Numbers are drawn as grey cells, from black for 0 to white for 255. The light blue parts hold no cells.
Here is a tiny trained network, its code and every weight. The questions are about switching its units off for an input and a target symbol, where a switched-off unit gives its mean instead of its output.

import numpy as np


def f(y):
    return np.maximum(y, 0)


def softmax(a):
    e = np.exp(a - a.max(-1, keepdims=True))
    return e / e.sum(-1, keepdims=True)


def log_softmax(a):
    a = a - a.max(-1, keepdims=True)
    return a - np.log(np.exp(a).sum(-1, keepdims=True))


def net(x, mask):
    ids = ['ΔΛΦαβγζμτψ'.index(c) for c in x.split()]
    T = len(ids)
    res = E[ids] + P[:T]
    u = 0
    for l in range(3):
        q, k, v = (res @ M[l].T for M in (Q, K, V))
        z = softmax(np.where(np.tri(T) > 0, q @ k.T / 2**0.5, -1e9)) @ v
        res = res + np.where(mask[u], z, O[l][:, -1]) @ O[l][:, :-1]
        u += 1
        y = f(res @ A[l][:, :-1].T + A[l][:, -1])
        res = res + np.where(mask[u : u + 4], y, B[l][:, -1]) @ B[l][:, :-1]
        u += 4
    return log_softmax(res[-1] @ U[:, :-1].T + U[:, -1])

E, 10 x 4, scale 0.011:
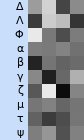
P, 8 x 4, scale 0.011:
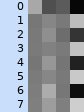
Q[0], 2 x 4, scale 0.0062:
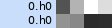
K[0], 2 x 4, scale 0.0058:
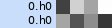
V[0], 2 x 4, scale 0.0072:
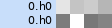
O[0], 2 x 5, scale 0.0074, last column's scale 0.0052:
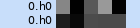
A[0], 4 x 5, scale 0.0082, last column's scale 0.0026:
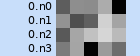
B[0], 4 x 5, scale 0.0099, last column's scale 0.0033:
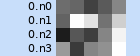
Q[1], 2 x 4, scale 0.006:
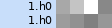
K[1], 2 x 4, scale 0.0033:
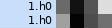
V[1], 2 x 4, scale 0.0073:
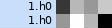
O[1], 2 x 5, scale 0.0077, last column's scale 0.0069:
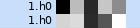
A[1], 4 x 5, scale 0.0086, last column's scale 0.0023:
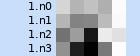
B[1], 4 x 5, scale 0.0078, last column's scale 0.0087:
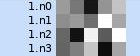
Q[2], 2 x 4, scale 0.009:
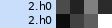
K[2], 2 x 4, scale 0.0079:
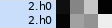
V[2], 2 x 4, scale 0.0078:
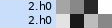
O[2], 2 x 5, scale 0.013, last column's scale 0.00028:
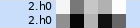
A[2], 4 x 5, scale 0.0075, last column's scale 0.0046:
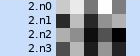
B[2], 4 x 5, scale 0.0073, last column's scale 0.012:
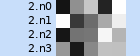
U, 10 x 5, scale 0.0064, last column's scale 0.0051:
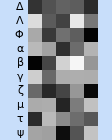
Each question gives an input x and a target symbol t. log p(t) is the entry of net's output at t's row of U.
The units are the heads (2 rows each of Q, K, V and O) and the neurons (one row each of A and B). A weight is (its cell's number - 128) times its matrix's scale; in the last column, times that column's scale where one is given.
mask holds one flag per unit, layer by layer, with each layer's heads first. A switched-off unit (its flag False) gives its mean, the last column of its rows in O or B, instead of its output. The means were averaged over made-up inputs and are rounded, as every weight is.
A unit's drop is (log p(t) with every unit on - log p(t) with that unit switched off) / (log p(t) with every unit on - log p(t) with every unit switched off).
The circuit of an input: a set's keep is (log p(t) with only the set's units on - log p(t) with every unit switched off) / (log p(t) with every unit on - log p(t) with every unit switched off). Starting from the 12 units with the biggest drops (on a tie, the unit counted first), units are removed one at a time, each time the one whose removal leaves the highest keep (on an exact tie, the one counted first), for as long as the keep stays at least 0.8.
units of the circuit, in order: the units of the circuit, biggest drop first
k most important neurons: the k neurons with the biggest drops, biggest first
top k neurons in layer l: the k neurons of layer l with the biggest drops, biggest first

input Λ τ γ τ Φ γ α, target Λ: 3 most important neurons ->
(2.n1 2.n3 1.n2)
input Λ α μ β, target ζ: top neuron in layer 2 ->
(2.n1)
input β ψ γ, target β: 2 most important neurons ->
(2.n0 1.n2)
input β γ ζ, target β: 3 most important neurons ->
(2.n0 1.n2 2.n3)
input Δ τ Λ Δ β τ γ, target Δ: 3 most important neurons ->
(0.n1 1.n3 0.n3)
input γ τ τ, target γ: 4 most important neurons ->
(1.n0 0.n2 0.n1 1.n1)
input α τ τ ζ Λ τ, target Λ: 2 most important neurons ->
(2.n1 2.n0)
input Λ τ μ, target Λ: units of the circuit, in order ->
(2.n1 2.h0 2.n3 1.n2)
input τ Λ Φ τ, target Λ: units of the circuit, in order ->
(2.h0 2.n1 0.n2)
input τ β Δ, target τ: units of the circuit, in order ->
(0.h0 2.n0 2.h0 1.n2)
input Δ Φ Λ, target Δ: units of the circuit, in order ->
(0.h0 2.h0 1.h0)
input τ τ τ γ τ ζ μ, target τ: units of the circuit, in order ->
(0.h0 2.h0 2.n0 1.n2)
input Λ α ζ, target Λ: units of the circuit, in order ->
(2.h0 2.n1 2.n3)
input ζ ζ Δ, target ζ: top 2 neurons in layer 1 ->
(1.n3 1.n2)
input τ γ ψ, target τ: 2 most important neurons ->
(2.n0 1.n2)
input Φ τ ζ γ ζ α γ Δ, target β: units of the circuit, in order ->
(1.h0 1.n2)
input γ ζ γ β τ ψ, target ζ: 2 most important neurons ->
(1.n2 0.n2)
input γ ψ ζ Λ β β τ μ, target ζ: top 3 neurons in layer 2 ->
(2.n1 2.n3 2.n0)
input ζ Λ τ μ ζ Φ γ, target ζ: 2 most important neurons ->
(0.n3 1.n3)
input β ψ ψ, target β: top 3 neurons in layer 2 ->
(2.n0 2.n3 2.n2)
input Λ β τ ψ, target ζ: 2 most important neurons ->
(1.n2 1.n3)
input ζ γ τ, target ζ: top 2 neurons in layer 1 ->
(1.n3 1.n2)
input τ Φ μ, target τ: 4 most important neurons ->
(2.n0 1.n2 0.n2 1.n0)
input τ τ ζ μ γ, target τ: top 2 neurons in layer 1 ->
(1.n2 1.n0)
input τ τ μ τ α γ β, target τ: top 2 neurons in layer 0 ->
(0.n2 0.n3)
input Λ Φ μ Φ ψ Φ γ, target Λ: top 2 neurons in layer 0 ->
(0.n3 0.n1)
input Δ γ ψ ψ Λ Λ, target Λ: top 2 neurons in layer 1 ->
(1.n1 1.n0)
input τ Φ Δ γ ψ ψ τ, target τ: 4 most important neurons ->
(1.n2 2.n0 1.n0 0.n2)
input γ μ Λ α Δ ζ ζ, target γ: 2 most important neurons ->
(0.n2 1.n0)
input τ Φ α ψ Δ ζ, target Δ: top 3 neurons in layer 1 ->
(1.n2 1.n3 1.n0)
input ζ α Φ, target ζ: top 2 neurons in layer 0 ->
(0.n3 0.n1)
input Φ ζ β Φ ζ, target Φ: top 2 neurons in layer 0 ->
(0.n2 0.n1)
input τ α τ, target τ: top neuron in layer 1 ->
(1.n2)
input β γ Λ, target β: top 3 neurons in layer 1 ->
(1.n2 1.n3 1.n0)
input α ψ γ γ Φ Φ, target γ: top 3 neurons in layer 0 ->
(0.n1 0.n3 0.n2)
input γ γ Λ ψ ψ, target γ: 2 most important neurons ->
(1.n0 0.n2)
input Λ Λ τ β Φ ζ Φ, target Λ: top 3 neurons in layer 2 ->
(2.n1 2.n3 2.n2)
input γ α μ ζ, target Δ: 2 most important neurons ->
(1.n2 1.n3)
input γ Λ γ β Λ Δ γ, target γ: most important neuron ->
(0.n2)
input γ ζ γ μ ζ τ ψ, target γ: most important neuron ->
(1.n0)
